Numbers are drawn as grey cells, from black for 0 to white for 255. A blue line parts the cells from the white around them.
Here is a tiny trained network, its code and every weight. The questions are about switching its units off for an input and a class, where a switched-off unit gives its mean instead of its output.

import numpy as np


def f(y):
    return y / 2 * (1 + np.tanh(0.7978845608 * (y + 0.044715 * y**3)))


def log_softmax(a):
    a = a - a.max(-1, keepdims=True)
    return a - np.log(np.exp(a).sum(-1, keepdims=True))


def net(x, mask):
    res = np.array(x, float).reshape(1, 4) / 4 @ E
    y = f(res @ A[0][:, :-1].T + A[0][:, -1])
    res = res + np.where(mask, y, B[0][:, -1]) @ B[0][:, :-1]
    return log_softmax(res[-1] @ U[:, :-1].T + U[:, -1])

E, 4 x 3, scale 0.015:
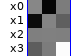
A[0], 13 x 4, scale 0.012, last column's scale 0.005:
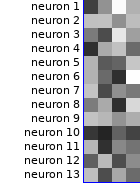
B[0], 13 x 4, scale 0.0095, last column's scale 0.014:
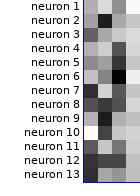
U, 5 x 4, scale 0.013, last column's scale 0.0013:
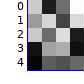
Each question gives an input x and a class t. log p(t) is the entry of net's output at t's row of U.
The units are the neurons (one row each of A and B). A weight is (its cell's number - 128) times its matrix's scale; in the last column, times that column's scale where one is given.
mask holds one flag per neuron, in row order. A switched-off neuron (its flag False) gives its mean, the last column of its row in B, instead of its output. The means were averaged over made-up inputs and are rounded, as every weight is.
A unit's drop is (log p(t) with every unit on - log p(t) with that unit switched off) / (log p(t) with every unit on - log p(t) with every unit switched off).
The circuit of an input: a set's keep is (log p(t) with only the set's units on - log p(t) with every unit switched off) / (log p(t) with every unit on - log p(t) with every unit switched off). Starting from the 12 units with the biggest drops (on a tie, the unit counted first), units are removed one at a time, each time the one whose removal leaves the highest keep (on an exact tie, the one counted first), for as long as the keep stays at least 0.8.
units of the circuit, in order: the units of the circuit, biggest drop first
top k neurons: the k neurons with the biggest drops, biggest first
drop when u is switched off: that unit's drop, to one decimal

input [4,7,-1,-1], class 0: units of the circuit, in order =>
(neuron 10)
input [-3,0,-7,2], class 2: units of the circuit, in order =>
(neuron 6; neuron 7)
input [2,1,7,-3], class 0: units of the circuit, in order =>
(neuron 1; neuron 7)
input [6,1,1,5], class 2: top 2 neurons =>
(neuron 10; neuron 12)
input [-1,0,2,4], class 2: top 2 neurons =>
(neuron 6; neuron 7)
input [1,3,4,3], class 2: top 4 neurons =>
(neuron 6; neuron 7; neuron 5; neuron 11)
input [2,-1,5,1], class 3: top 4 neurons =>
(neuron 6; neuron 4; neuron 10; neuron 1)
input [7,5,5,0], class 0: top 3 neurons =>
(neuron 10; neuron 1; neuron 13)
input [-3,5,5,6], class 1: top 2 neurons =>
(neuron 4; neuron 1)
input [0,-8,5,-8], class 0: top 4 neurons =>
(neuron 9; neuron 2; neuron 1; neuron 4)
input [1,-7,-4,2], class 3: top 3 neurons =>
(neuron 7; neuron 13; neuron 10)
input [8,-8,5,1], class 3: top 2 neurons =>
(neuron 13; neuron 3)
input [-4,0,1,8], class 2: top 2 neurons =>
(neuron 6; neuron 7)
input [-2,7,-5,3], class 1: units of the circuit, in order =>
(neuron 4)
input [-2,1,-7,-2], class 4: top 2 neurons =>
(neuron 10; neuron 1)
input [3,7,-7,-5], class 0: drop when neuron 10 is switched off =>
0.8
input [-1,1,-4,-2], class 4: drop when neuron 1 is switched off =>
0.2
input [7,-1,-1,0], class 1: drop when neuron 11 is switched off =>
0.1
